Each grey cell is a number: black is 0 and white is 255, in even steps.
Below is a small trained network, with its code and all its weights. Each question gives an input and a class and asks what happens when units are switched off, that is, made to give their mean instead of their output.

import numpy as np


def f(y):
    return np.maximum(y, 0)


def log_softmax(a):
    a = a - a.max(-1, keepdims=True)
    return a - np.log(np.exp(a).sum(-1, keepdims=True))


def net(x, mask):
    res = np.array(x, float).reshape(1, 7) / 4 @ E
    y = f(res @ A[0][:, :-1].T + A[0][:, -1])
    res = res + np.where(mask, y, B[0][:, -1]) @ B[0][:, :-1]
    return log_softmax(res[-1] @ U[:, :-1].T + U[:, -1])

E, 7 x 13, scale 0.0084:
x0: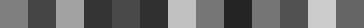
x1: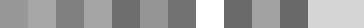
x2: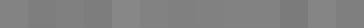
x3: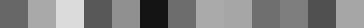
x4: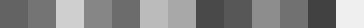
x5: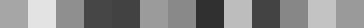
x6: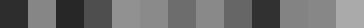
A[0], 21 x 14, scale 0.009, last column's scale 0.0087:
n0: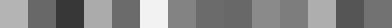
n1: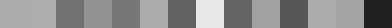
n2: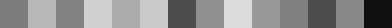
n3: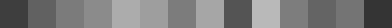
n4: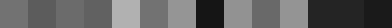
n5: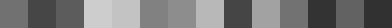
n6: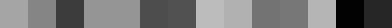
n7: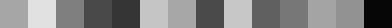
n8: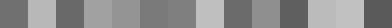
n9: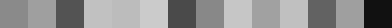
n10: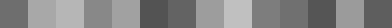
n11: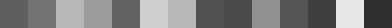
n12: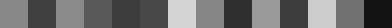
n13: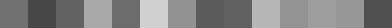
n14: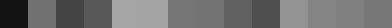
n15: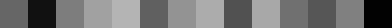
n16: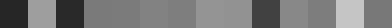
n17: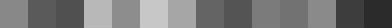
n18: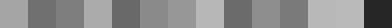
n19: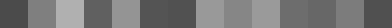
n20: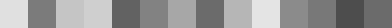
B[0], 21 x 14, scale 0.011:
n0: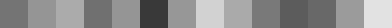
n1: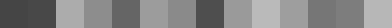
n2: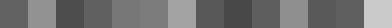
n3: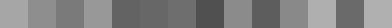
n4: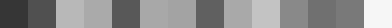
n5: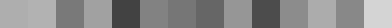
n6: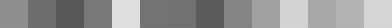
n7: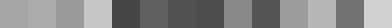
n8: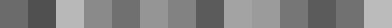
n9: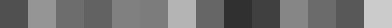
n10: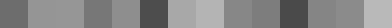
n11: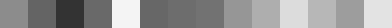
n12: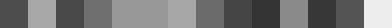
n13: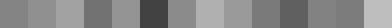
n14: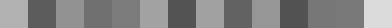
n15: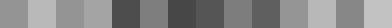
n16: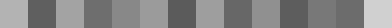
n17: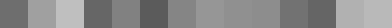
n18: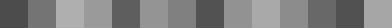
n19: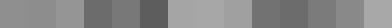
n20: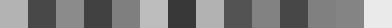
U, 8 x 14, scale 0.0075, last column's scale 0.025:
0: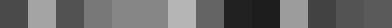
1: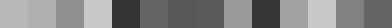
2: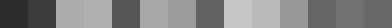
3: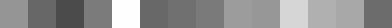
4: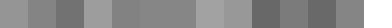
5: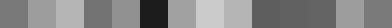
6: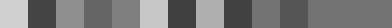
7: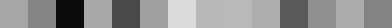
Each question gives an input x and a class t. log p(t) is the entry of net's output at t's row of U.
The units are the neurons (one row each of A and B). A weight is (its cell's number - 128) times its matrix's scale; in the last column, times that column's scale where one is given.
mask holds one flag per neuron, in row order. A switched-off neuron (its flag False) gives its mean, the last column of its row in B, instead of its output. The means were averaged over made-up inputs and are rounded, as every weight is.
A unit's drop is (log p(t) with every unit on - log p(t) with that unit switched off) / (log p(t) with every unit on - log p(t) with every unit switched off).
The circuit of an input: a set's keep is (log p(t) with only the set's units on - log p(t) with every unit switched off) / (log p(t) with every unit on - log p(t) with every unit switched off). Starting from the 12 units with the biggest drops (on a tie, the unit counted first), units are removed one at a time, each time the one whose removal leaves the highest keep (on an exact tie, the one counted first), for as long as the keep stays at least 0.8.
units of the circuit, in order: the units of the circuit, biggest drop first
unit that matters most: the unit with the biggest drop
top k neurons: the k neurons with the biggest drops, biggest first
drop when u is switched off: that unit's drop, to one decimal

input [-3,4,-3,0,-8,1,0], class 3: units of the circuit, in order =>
[n6]
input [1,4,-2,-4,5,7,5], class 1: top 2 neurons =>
[n7, n20]
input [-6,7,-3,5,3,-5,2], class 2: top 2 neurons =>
[n1, n8]
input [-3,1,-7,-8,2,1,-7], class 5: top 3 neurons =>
[n0, n13, n17]
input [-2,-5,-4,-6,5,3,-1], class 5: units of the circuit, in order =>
[n0, n13]
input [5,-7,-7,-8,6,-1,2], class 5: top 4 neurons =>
[n13, n0, n17, n1]
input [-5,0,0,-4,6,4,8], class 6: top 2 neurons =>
[n16, n14]
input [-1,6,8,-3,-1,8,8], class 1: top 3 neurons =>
[n7, n20, n4]
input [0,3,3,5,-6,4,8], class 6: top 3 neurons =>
[n16, n11, n14]
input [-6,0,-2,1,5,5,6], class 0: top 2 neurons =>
[n9, n2]
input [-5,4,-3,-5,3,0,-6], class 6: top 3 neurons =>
[n20, n12, n4]
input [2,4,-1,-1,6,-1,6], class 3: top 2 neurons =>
[n11, n20]
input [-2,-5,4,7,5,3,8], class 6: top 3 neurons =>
[n16, n14, n0]
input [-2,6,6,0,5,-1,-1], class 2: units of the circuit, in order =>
[n1]
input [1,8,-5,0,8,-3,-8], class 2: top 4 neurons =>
[n18, n1, n8, n6]
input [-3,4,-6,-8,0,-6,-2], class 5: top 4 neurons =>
[n0, n13, n17, n7]
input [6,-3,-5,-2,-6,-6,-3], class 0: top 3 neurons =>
[n12, n11, n7]
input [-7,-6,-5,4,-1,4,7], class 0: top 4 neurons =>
[n9, n2, n20, n0]
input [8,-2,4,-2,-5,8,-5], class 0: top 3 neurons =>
[n12, n5, n15]
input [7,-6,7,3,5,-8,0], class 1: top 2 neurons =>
[n15, n5]
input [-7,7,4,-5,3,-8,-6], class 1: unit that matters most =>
n5
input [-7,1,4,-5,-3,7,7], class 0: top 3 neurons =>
[n9, n2, n20]
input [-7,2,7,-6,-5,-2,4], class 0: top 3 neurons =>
[n9, n2, n11]
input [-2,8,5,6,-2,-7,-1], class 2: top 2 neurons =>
[n1, n8]
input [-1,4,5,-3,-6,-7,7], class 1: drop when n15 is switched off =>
0.3
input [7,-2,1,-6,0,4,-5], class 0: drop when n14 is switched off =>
0.1
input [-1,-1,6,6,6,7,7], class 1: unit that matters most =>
n7
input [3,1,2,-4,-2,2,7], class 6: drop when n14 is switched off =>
0.3
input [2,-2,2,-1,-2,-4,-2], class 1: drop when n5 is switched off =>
0.3
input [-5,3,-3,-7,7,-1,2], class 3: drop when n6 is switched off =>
-0.1
